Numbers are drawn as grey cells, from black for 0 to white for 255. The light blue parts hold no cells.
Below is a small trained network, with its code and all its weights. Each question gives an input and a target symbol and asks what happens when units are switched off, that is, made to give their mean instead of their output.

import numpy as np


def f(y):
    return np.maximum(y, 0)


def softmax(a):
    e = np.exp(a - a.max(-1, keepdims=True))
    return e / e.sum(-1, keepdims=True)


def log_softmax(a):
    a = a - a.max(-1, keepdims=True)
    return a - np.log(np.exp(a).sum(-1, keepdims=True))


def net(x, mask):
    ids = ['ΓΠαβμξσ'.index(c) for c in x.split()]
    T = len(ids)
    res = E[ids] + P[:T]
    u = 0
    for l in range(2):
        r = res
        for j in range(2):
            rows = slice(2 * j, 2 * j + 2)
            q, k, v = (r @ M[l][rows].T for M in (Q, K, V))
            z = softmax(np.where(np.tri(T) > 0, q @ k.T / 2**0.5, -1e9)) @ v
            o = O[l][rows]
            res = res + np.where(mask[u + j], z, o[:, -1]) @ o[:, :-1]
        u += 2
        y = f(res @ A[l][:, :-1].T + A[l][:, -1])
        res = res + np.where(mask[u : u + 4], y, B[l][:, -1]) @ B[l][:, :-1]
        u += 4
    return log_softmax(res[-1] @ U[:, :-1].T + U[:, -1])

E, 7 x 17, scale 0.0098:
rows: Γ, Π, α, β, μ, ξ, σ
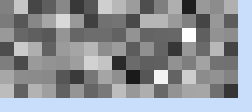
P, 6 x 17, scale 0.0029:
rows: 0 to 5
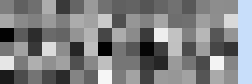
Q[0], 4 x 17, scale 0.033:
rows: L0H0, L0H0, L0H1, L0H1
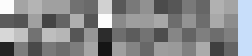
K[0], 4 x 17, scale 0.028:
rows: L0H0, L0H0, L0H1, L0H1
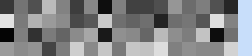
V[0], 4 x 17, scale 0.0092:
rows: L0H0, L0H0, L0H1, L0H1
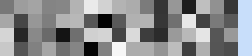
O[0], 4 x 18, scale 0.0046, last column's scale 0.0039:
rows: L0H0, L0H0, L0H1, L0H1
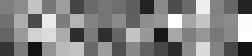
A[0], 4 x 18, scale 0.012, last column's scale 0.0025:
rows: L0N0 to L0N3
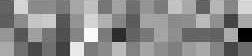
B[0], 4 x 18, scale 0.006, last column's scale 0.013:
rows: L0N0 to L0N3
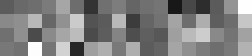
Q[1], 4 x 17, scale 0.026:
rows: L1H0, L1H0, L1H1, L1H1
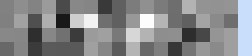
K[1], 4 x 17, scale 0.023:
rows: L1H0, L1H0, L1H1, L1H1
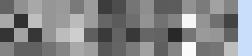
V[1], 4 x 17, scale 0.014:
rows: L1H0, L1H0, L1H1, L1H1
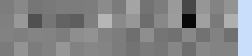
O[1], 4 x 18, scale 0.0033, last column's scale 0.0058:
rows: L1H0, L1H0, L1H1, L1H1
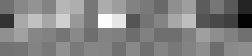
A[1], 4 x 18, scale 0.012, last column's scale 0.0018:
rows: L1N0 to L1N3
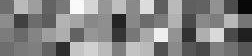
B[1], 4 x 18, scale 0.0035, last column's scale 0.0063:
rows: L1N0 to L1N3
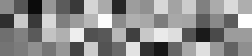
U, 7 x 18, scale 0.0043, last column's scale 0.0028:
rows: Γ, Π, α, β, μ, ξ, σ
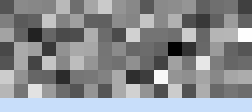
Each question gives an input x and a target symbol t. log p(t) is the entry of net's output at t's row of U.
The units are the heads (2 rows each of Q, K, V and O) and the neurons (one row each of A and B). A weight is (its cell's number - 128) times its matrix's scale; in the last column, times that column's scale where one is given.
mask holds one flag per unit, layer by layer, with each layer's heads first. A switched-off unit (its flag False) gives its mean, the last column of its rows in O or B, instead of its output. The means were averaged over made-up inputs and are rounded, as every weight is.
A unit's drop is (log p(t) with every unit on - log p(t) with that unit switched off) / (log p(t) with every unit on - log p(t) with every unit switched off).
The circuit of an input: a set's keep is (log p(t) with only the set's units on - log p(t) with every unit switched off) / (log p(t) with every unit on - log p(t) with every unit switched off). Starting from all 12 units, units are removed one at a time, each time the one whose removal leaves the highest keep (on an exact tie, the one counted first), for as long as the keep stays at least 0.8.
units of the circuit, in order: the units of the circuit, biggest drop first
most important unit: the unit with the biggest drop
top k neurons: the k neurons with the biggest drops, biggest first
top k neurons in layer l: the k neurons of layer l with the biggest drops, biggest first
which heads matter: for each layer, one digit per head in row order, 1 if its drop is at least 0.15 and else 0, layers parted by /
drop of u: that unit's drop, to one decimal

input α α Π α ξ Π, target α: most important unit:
L0H0
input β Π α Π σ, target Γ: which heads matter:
11 / 00
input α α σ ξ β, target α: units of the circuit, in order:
(L0H0 L0N1 L1H0)
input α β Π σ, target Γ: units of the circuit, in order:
(L0H1 L0N3)
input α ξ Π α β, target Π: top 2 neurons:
(L0N0 L0N3)
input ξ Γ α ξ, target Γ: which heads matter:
00 / 10
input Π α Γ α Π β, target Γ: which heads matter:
01 / 10
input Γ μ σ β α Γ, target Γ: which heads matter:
00 / 10
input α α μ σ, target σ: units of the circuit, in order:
(L0H1 L0H0)
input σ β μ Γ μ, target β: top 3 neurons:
(L0N3 L1N1 L1N0)
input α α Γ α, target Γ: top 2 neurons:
(L0N0 L0N1)
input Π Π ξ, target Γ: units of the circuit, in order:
(L0N3 L0H1)
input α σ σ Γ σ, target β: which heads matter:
11 / 00
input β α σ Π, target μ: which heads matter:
11 / 00
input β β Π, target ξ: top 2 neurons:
(L0N0 L0N3)
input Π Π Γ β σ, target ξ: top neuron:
(L1N0)
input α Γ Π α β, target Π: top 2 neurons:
(L0N0 L1N0)
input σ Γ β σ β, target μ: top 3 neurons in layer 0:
(L0N3 L0N1 L0N0)
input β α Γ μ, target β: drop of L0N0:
-0.3
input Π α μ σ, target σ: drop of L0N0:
0.1
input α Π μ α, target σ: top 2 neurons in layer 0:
(L0N0 L0N2)
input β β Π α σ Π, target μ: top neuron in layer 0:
(L0N0)
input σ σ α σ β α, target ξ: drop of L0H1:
0.8
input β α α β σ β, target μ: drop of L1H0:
0.0
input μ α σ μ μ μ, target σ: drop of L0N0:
0.2
